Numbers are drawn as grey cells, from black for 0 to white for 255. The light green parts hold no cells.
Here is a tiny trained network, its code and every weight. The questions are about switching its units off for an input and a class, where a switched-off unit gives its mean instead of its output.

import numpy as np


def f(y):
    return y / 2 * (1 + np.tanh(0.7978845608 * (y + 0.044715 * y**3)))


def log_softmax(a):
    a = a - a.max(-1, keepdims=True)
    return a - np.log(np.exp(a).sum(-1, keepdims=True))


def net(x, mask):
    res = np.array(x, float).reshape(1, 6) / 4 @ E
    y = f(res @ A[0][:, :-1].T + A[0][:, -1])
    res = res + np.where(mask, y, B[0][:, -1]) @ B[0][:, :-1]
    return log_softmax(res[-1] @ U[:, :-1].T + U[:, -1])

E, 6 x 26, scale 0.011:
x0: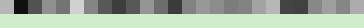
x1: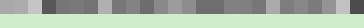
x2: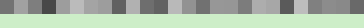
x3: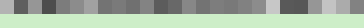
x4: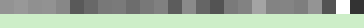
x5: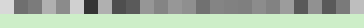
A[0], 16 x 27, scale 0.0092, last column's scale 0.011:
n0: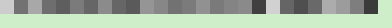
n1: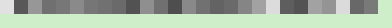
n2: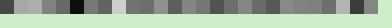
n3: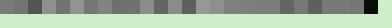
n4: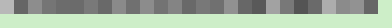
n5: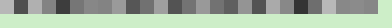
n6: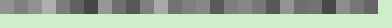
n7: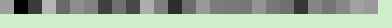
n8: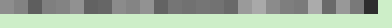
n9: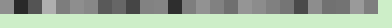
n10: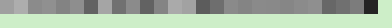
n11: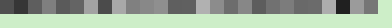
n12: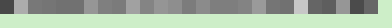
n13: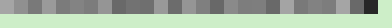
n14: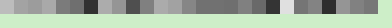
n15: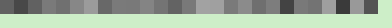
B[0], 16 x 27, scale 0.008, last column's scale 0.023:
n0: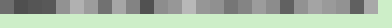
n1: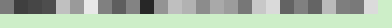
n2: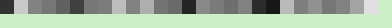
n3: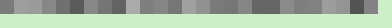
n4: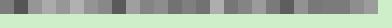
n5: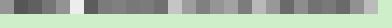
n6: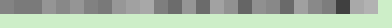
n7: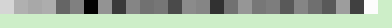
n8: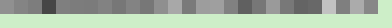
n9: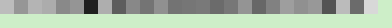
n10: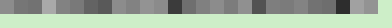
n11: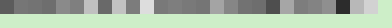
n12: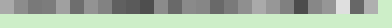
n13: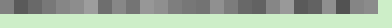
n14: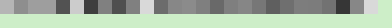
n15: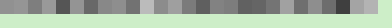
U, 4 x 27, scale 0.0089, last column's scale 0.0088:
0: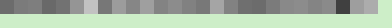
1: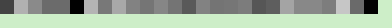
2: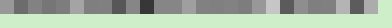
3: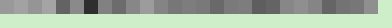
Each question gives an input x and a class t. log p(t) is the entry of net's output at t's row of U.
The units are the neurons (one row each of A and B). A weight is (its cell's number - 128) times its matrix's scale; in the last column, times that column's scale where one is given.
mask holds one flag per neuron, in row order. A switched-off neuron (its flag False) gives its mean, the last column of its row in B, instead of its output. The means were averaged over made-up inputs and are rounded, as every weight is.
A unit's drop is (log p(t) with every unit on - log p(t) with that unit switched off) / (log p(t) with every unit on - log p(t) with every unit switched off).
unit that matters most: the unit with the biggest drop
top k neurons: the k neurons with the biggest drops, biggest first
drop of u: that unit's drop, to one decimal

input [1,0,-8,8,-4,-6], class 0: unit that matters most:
n11
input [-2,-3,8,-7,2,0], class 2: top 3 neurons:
[n2; n12; n11]
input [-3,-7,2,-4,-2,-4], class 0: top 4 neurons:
[n11; n7; n9; n15]
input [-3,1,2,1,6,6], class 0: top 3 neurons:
[n7; n9; n1]
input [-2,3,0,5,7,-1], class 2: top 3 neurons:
[n1; n11; n0]
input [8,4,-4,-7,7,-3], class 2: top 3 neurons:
[n1; n11; n15]
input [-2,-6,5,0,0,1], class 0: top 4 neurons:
[n7; n9; n1; n2]
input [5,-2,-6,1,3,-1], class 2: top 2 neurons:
[n1; n2]
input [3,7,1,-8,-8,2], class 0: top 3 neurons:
[n7; n9; n14]
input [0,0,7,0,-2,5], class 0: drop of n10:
0.1
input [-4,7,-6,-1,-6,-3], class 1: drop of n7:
0.3
